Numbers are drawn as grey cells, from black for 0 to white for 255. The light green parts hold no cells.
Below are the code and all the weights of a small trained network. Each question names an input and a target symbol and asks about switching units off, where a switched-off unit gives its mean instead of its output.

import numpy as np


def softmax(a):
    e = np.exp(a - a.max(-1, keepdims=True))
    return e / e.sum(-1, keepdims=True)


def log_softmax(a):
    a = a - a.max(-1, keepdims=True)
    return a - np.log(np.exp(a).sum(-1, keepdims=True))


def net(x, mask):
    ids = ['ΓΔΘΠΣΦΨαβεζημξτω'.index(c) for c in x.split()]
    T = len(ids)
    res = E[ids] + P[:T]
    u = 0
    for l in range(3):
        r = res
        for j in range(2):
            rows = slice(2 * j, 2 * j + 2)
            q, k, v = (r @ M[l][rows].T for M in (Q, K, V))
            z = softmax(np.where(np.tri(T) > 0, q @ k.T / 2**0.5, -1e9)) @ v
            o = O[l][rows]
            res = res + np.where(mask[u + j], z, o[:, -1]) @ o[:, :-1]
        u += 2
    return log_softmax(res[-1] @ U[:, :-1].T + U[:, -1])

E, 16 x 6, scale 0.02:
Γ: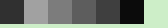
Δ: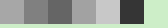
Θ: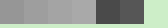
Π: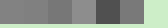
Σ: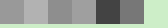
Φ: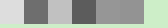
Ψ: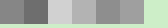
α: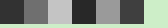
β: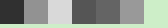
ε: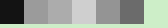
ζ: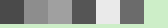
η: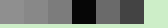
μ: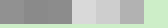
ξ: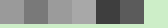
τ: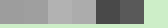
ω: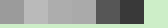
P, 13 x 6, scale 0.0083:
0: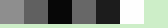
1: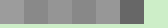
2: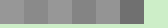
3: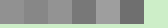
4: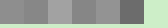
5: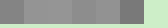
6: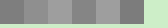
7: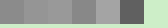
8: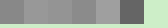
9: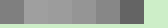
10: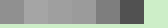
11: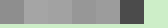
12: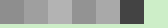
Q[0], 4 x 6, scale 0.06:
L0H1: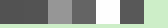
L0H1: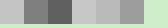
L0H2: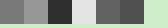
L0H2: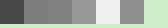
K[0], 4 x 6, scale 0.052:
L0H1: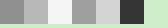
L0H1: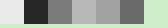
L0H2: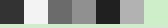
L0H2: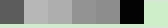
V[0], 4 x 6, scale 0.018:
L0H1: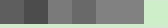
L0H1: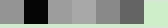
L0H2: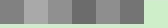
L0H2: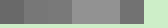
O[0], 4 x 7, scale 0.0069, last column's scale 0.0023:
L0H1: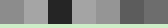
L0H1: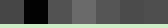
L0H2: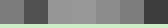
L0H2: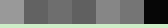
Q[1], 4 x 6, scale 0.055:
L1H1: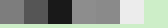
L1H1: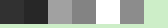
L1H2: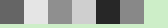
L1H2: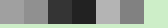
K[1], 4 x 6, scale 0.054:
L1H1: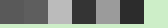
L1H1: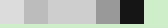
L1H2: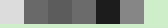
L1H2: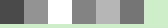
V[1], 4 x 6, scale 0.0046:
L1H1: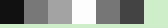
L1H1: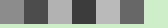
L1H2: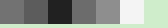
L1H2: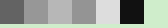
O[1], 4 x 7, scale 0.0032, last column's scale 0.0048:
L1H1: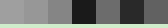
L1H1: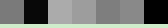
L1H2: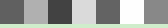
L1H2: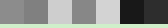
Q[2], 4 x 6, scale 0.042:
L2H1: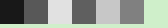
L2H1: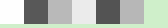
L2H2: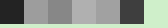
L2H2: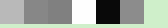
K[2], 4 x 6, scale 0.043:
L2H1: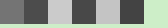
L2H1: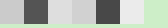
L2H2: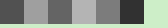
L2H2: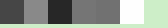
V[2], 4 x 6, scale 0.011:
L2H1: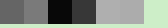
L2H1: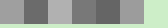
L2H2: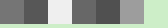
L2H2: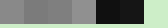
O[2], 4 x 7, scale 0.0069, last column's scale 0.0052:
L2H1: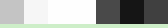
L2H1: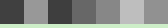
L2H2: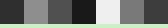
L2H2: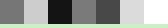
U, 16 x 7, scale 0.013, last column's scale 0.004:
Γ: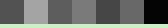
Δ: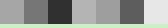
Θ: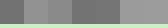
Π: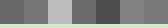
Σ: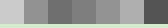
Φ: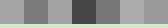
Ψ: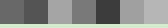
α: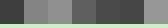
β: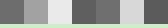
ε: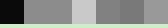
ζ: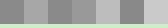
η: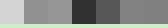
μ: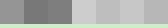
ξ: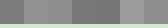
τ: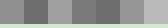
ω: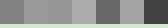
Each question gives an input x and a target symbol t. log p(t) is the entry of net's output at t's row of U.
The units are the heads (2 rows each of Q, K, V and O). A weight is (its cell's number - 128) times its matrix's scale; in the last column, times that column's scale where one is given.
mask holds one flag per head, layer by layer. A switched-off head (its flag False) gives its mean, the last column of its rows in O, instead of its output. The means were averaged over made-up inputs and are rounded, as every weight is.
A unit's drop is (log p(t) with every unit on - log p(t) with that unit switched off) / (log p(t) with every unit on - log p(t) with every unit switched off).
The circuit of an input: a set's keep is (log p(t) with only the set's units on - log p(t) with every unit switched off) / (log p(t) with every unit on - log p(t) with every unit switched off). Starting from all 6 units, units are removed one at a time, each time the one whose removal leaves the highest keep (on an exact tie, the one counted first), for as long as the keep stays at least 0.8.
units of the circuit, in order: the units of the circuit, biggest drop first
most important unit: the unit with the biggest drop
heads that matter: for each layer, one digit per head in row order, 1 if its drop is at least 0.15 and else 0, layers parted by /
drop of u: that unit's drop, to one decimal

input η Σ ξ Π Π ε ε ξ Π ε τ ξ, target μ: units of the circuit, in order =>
[L0H1, L1H1, L2H1]
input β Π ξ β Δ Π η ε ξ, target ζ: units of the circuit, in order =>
[L0H1, L2H2]
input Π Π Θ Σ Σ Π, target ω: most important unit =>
L2H1
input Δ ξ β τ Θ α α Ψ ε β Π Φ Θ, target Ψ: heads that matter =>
00 / 00 / 11
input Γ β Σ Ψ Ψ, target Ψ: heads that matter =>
10 / 00 / 00
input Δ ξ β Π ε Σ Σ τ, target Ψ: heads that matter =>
10 / 00 / 11
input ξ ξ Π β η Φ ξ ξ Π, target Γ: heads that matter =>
10 / 00 / 01
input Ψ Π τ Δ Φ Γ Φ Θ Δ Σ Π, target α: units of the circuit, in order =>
[L2H2, L0H1]
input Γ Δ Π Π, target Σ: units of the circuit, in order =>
[L0H1, L2H2]
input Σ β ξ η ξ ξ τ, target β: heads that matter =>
10 / 00 / 00
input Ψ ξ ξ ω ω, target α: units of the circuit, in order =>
[L0H1, L2H2]
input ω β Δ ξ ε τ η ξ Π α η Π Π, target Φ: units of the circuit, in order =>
[L0H1, L2H1]
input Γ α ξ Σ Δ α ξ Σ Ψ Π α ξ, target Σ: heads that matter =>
10 / 00 / 11
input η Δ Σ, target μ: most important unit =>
L0H1
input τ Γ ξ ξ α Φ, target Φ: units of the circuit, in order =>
[L2H1, L2H2, L1H2]
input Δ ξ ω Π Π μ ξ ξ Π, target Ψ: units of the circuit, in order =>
[L2H2, L2H1, L1H1]
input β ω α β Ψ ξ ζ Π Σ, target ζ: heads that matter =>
10 / 01 / 01
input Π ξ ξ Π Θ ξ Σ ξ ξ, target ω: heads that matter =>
00 / 01 / 10
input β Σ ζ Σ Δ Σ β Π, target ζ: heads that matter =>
10 / 01 / 01
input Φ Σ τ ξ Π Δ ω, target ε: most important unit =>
L1H1
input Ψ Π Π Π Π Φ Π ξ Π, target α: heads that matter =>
10 / 00 / 01
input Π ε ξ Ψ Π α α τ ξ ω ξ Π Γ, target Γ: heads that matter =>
00 / 00 / 01
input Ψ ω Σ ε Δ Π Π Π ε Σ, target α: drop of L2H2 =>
0.3
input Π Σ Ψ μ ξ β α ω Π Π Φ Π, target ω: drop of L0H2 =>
0.1
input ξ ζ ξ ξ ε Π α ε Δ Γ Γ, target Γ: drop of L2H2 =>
0.6
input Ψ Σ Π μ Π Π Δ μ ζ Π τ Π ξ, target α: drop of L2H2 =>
0.3
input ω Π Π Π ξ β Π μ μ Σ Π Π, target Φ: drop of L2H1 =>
0.6
